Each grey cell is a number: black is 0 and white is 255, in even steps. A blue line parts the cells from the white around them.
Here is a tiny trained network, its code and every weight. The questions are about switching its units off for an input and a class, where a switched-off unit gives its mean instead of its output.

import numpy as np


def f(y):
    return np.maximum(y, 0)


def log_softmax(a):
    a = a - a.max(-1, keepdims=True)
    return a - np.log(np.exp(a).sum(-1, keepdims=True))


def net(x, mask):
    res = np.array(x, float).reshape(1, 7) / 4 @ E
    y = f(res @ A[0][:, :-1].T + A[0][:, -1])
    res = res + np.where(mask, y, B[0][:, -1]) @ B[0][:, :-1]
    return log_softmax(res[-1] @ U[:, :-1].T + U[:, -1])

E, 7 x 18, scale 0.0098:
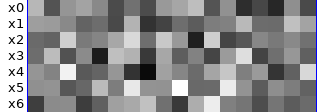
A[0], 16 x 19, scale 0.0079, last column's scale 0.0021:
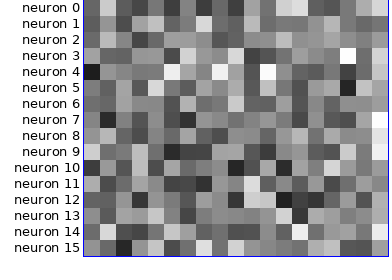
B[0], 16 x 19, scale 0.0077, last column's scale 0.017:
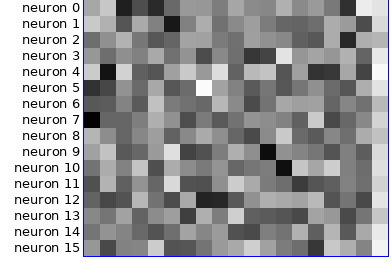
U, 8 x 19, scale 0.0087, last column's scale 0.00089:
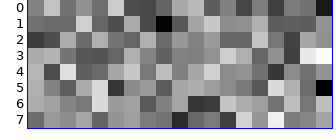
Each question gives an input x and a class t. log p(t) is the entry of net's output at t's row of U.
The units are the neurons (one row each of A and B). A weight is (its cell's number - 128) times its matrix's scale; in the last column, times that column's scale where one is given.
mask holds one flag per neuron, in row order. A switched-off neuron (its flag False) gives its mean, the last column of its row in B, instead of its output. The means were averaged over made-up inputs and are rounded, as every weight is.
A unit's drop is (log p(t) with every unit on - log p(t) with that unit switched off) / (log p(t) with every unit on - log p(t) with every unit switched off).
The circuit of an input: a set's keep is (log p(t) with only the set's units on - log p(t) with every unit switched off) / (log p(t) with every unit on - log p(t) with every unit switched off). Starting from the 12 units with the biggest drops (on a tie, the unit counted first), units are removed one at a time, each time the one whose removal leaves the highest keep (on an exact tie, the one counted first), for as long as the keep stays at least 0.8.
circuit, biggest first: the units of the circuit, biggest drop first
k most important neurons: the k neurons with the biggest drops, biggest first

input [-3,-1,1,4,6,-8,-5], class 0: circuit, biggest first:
(neuron 9)
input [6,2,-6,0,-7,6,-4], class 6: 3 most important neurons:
(neuron 3; neuron 9; neuron 6)
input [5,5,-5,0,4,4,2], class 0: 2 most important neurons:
(neuron 11; neuron 9)
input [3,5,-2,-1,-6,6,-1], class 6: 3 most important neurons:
(neuron 3; neuron 9; neuron 6)
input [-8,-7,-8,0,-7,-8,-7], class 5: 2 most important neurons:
(neuron 15; neuron 1)
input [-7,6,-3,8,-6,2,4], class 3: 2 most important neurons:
(neuron 0; neuron 8)
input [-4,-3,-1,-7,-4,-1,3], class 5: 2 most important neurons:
(neuron 1; neuron 15)
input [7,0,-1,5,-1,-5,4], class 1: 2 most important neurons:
(neuron 12; neuron 13)
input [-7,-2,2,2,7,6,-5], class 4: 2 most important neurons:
(neuron 4; neuron 1)
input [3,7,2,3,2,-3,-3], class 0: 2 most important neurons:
(neuron 9; neuron 11)
